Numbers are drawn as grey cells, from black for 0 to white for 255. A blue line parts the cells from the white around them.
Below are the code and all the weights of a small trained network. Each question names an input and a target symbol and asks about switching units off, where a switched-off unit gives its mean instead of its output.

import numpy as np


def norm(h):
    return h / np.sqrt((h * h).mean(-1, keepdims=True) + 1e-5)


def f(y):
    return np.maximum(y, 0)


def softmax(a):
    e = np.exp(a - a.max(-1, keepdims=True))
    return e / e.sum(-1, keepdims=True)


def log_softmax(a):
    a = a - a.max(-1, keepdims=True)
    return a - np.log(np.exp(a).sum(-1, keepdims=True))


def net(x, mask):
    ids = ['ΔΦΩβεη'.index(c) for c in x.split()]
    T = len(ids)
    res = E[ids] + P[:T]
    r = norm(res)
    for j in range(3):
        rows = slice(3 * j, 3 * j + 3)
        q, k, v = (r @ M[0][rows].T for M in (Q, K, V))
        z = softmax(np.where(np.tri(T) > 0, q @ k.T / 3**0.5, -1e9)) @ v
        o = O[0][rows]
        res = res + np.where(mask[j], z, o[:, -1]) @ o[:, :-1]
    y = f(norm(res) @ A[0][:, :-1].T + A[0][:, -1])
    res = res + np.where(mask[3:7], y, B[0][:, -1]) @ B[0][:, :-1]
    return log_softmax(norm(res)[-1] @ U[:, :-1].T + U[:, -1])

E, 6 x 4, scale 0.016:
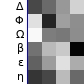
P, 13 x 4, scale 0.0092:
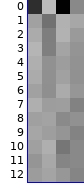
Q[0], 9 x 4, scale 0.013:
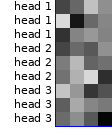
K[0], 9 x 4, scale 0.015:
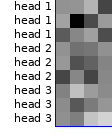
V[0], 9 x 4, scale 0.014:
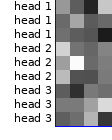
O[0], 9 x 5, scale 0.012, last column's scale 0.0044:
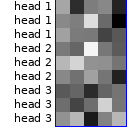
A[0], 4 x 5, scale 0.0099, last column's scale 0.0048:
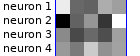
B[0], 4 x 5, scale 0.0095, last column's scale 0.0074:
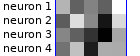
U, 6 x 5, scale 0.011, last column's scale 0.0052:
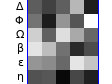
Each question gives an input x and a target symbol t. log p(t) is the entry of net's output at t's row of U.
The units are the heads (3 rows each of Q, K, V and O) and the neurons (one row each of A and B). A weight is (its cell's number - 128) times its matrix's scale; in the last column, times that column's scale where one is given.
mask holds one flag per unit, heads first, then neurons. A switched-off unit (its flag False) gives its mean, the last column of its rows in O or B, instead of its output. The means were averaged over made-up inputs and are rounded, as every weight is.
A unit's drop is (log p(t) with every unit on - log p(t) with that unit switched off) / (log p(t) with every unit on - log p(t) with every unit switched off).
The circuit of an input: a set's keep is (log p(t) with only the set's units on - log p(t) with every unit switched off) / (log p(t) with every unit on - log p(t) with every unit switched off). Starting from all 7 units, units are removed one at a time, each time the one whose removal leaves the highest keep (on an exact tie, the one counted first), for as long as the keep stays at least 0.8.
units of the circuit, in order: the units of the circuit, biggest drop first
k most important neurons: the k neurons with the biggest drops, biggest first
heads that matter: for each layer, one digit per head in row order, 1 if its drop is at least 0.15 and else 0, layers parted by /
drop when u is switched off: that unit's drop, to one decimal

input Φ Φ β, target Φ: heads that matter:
011
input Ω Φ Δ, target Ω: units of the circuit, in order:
head 3
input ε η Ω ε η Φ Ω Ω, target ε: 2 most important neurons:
neuron 2; neuron 3
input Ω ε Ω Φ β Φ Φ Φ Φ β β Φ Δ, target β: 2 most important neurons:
neuron 2; neuron 4
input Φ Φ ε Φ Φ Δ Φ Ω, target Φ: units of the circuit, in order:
head 1; head 2
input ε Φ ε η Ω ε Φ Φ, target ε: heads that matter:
001
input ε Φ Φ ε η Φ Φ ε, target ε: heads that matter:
000
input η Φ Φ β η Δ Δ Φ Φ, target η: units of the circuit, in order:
head 3; head 1
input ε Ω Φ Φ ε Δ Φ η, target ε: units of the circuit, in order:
head 2; head 1
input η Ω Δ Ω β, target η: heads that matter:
011
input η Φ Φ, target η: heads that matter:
001
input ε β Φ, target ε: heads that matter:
110
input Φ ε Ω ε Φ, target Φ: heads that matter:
100
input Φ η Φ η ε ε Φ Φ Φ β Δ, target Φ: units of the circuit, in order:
head 2
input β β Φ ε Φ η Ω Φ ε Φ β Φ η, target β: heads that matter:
100
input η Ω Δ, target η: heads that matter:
001
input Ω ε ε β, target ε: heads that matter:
001
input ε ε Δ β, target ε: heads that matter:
011
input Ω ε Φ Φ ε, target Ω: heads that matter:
011
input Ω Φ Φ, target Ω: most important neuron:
neuron 4
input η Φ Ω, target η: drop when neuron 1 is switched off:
-0.1
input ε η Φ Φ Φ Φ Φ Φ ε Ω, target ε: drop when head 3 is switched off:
0.9
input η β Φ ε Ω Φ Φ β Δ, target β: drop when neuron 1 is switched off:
-0.1
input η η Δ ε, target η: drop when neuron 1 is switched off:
0.0
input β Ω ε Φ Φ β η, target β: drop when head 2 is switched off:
0.1
